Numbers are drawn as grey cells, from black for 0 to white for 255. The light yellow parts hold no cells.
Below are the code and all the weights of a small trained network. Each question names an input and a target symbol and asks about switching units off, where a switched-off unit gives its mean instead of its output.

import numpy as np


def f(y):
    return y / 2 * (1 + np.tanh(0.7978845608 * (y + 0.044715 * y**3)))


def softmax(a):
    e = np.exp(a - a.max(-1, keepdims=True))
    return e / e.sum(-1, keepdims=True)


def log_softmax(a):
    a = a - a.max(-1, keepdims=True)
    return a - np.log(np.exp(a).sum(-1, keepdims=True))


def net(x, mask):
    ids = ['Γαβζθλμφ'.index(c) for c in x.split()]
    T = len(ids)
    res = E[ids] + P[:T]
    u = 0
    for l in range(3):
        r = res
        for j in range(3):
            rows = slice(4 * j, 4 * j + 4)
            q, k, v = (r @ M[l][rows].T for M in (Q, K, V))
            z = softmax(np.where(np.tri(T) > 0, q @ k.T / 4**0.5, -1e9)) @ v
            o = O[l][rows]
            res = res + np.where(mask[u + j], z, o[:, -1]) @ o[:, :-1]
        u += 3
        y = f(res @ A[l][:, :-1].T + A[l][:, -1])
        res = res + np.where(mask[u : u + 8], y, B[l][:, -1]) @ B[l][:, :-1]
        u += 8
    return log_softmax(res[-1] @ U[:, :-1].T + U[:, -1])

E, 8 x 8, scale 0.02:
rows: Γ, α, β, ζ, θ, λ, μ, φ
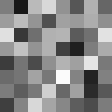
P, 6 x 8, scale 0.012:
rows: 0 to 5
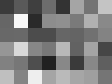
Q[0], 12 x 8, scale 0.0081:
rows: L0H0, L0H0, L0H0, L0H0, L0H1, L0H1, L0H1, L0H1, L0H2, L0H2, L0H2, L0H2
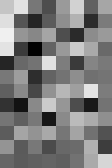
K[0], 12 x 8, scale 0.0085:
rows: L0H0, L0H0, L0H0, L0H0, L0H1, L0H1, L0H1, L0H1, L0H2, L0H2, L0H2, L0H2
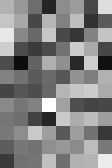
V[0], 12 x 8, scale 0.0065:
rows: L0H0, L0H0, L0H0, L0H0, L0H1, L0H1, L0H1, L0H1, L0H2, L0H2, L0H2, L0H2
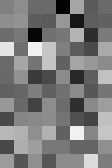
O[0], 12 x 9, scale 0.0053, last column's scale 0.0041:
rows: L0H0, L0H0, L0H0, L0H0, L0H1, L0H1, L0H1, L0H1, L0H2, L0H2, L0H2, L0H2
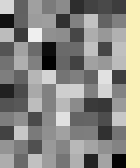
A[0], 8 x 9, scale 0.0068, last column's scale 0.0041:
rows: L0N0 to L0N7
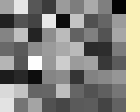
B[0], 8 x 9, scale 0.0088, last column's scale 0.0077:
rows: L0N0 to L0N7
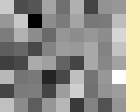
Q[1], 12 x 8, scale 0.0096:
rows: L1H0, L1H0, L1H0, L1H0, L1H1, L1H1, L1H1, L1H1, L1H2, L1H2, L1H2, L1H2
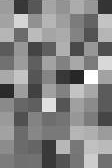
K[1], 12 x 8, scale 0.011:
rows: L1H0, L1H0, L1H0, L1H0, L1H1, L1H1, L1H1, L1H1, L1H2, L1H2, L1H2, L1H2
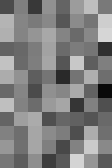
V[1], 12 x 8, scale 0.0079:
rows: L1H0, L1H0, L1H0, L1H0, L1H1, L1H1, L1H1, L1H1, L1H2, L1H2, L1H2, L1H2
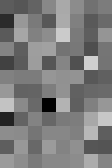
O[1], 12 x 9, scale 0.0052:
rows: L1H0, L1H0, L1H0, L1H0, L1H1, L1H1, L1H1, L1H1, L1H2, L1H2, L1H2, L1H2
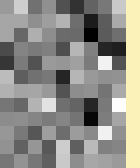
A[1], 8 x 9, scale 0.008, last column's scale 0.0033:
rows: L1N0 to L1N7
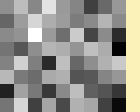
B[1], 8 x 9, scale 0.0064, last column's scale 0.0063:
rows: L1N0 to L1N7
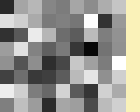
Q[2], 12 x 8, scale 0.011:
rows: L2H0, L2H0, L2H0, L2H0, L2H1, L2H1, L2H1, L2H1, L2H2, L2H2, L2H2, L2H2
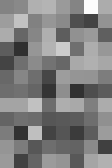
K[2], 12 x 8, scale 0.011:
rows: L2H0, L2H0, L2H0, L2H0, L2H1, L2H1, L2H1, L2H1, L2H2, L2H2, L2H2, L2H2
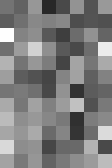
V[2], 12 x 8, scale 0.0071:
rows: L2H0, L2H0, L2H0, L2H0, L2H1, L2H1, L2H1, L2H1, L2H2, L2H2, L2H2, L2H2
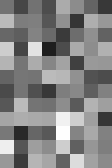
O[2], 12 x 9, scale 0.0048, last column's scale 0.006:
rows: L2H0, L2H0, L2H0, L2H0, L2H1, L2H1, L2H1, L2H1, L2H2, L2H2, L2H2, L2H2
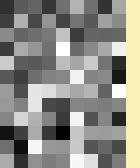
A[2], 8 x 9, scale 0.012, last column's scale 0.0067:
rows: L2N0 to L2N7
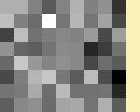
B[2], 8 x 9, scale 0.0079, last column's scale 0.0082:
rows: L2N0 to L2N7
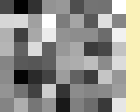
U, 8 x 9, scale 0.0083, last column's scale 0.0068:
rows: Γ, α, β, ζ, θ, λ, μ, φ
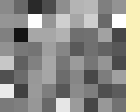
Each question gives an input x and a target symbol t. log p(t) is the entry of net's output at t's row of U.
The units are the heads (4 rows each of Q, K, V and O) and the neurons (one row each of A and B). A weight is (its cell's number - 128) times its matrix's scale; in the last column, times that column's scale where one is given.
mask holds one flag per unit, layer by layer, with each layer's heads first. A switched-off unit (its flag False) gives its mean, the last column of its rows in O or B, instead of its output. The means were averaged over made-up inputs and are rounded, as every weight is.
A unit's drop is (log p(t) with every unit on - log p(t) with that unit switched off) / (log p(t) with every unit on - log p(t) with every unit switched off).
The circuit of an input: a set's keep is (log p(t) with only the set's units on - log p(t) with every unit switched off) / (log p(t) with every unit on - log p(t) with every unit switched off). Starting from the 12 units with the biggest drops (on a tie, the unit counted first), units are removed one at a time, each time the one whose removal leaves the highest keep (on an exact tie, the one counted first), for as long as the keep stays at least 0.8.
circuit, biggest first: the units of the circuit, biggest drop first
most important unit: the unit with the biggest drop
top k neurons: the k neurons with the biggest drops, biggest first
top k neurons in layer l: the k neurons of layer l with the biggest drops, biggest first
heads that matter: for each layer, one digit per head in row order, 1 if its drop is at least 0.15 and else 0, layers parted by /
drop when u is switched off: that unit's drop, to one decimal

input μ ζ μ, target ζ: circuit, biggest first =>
[L0H0 L2H2 L1N7]
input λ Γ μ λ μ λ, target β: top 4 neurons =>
[L2N5 L0N4 L1N1 L0N5]
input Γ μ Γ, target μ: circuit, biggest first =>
[L0N5 L1H2 L2H0]
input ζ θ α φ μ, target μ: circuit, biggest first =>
[L2N3 L2H0]
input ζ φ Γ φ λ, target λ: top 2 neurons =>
[L2N7 L0N5]
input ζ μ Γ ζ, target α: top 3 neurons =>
[L0N5 L0N1 L2N2]
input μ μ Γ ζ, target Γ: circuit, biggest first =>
[L0H0 L2N4]
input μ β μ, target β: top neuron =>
[L1N4]
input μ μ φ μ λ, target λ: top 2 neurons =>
[L0N6 L1N2]
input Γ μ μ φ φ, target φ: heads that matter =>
100 / 000 / 001
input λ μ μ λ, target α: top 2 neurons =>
[L0N5 L0N4]
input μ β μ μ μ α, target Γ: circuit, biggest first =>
[L0H1 L2N0]
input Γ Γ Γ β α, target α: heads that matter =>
111 / 000 / 000
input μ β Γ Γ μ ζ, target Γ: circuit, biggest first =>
[L0H0]
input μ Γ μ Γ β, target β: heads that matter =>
001 / 010 / 001
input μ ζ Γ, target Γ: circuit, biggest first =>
[L0H0 L0N5]
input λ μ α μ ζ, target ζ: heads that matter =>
100 / 010 / 001
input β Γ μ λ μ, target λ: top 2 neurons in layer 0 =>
[L0N2 L0N1]
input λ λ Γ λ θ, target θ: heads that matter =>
101 / 000 / 000
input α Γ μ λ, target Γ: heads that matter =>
000 / 000 / 000
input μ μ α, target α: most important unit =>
L0N1
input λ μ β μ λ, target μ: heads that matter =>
010 / 000 / 000
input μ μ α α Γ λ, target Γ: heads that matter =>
100 / 010 / 000
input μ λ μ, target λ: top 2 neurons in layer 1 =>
[L1N6 L1N5]
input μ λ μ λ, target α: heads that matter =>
111 / 000 / 000
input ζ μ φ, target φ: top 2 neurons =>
[L0N5 L1N6]
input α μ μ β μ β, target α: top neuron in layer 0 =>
[L0N5]
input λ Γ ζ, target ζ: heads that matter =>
100 / 000 / 001
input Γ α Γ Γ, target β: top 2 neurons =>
[L2N5 L0N5]
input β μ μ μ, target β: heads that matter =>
100 / 000 / 000
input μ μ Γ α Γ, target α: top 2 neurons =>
[L2N0 L1N4]
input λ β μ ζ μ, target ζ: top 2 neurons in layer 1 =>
[L1N7 L1N6]
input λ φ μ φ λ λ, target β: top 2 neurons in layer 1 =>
[L1N1 L1N2]
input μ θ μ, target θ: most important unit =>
L0H0
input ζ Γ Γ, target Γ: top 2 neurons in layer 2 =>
[L2N2 L2N3]
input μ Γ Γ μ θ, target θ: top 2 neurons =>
[L2N1 L1N4]
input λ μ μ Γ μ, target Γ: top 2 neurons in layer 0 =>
[L0N7 L0N3]
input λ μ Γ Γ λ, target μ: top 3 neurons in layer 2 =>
[L2N7 L2N6 L2N4]
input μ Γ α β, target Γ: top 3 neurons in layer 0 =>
[L0N0 L0N6 L0N4]
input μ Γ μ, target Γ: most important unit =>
L1N5
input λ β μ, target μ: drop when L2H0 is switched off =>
0.3
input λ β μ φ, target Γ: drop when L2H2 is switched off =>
0.0
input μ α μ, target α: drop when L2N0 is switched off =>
0.1
